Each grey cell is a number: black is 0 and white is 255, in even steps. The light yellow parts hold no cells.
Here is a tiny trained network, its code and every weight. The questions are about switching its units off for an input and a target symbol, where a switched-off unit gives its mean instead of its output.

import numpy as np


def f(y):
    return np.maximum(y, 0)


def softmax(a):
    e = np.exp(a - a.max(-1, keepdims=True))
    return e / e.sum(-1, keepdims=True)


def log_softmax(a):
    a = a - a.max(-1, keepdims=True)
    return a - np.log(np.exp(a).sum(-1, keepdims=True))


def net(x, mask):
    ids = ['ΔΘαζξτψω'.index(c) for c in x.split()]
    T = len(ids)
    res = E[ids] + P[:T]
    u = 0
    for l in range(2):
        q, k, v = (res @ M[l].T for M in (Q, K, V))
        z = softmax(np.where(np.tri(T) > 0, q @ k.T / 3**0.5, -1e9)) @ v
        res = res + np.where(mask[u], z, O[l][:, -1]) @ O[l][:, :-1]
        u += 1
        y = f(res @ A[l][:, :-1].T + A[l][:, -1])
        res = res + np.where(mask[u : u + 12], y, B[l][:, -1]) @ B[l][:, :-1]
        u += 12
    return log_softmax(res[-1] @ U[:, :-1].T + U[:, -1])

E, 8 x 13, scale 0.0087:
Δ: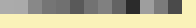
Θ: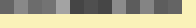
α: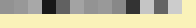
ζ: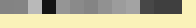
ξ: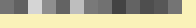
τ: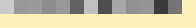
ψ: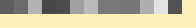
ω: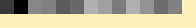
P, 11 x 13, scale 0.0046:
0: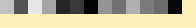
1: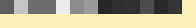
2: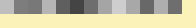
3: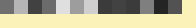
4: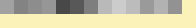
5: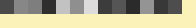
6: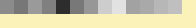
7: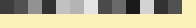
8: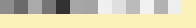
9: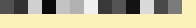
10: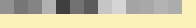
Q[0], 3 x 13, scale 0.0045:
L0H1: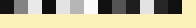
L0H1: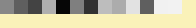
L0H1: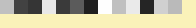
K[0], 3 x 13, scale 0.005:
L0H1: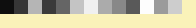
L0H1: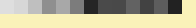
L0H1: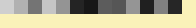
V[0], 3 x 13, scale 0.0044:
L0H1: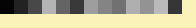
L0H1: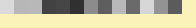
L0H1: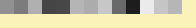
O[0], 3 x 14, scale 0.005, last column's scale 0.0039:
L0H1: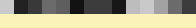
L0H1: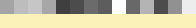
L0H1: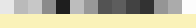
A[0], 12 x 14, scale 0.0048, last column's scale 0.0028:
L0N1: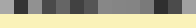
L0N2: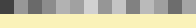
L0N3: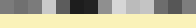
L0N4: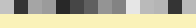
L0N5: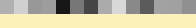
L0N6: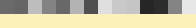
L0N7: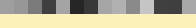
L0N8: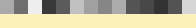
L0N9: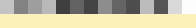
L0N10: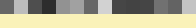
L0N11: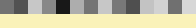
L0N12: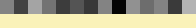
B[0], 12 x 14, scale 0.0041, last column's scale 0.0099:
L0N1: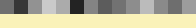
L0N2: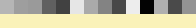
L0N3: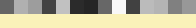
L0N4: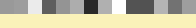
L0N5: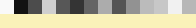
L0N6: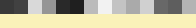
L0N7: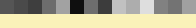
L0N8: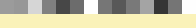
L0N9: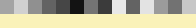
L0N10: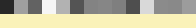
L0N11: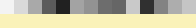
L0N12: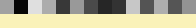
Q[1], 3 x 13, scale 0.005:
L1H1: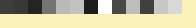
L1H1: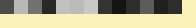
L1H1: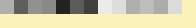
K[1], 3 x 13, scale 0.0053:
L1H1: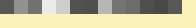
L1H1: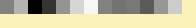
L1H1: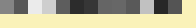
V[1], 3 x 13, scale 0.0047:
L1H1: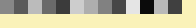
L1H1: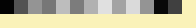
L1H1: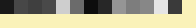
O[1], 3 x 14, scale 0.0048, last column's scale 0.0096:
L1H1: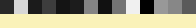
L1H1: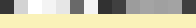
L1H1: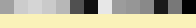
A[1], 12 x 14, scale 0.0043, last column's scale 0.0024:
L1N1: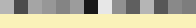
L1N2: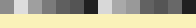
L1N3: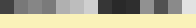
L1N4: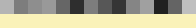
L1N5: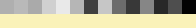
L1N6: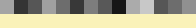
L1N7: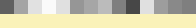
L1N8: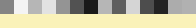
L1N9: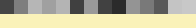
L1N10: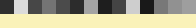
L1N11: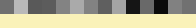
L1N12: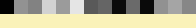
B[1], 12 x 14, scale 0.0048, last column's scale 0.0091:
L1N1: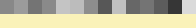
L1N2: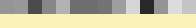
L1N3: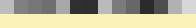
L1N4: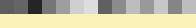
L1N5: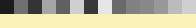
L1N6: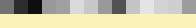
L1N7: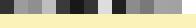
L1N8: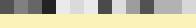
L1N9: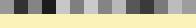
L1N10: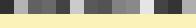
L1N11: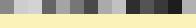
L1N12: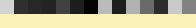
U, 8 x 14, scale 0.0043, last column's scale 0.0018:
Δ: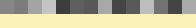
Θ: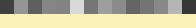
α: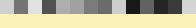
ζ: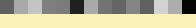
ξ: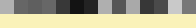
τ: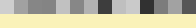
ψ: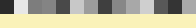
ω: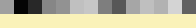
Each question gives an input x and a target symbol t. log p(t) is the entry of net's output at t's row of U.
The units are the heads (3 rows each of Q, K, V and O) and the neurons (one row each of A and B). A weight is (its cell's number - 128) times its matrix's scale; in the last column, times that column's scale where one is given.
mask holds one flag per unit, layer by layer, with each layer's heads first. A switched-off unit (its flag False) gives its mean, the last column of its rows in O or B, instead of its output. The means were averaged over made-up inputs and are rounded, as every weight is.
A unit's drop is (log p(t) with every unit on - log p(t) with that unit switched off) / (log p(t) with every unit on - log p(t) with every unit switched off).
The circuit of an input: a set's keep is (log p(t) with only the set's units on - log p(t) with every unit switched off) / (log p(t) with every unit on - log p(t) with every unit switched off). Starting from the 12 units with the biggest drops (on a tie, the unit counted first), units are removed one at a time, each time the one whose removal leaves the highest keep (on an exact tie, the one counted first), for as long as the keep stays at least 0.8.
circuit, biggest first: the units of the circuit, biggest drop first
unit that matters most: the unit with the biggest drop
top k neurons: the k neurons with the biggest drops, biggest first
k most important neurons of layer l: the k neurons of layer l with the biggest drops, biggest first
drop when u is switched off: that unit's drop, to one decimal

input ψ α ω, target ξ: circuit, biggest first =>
L1H1; L0H1; L0N12
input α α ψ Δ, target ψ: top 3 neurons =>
L1N10; L0N11; L0N10
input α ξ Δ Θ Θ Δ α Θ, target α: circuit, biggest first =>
L0H1; L1N11; L1N7
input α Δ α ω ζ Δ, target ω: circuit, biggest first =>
L0H1; L1H1; L1N6
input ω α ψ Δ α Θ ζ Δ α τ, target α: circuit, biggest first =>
L0H1; L1N11; L1N7
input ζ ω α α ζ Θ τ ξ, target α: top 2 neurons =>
L1N7; L0N5
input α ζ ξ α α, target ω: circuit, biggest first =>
L1H1; L0N5; L0H1
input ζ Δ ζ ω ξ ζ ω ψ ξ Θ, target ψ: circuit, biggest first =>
L1H1; L1N10; L0N5; L0N9
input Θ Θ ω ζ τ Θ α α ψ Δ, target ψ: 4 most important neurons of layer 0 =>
L0N11; L0N2; L0N10; L0N3
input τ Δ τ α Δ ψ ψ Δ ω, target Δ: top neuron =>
L1N7
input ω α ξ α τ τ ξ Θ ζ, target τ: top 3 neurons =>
L0N12; L1N8; L1N2
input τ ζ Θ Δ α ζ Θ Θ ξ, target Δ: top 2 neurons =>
L1N7; L0N3
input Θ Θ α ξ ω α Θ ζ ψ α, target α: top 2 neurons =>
L1N11; L1N7
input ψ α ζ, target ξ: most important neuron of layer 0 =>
L0N12
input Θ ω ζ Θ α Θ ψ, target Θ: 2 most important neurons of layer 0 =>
L0N3; L0N7
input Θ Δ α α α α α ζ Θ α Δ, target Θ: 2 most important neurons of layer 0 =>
L0N5; L0N3
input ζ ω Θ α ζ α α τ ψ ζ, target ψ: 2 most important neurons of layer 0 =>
L0N11; L0N2
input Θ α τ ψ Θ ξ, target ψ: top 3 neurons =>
L1N10; L0N5; L0N2
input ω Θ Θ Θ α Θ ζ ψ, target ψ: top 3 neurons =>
L1N10; L0N11; L0N5
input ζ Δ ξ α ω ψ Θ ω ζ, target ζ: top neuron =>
L0N6
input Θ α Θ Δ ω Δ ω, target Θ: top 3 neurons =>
L1N5; L1N8; L0N3
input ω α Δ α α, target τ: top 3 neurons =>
L0N12; L1N8; L1N2
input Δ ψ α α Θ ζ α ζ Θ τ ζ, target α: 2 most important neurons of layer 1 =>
L1N1; L1N7
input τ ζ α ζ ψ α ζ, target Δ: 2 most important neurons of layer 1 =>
L1N7; L1N8
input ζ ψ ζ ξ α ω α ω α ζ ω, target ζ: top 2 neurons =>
L0N6; L1N7
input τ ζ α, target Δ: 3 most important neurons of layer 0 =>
L0N3; L0N7; L0N11
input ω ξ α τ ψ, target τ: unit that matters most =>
L0H1
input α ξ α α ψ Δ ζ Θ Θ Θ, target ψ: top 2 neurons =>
L1N10; L0N11
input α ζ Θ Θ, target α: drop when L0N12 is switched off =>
0.1
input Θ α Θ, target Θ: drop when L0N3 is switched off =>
0.2
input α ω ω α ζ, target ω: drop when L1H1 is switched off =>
0.6
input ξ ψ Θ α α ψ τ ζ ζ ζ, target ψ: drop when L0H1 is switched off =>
0.2
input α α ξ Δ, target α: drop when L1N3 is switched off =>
0.1
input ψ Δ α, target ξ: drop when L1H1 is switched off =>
1.2
